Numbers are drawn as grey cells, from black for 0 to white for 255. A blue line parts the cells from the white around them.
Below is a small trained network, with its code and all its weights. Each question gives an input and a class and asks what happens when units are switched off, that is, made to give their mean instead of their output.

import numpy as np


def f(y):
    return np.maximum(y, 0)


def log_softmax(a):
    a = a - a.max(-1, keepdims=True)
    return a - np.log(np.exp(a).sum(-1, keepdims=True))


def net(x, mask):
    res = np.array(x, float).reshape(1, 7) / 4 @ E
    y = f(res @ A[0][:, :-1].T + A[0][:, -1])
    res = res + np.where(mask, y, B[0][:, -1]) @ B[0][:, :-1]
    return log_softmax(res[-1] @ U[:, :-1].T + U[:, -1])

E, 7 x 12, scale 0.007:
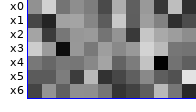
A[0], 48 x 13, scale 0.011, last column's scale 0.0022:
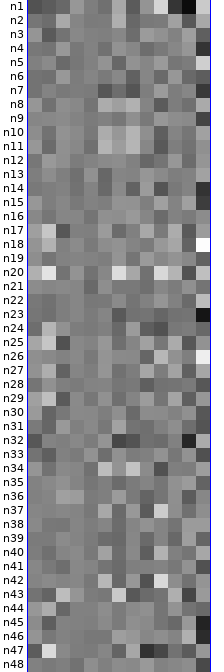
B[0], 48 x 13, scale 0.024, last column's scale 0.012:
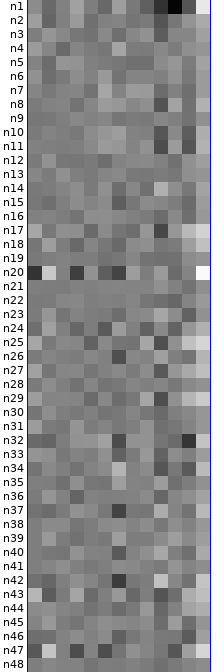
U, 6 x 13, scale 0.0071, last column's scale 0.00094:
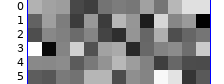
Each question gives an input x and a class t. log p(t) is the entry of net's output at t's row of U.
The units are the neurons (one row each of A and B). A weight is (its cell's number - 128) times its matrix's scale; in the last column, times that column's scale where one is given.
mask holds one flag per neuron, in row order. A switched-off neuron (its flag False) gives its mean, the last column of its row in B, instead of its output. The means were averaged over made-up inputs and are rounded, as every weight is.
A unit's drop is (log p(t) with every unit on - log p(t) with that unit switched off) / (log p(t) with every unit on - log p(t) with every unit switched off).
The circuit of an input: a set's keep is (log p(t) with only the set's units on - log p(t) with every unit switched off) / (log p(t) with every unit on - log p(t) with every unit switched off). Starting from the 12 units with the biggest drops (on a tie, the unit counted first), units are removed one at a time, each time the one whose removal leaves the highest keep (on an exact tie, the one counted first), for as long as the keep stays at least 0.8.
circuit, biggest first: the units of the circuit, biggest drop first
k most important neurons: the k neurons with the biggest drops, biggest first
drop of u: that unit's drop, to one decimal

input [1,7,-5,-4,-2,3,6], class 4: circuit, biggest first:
[n1]
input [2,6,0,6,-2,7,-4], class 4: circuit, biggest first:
[n20 n25]
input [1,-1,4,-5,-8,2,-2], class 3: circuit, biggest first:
[n20 n47]
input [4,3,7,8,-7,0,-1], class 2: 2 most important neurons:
[n20 n1]
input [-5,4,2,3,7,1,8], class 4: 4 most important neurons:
[n1 n20 n42 n43]
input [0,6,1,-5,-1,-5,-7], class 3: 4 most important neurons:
[n43 n20 n47 n2]
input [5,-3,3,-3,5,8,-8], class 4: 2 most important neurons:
[n25 n17]
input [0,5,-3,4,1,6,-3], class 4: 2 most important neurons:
[n20 n25]
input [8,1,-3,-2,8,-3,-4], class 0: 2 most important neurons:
[n1 n25]
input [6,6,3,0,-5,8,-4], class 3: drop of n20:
0.2
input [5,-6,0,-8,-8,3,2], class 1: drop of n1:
0.1
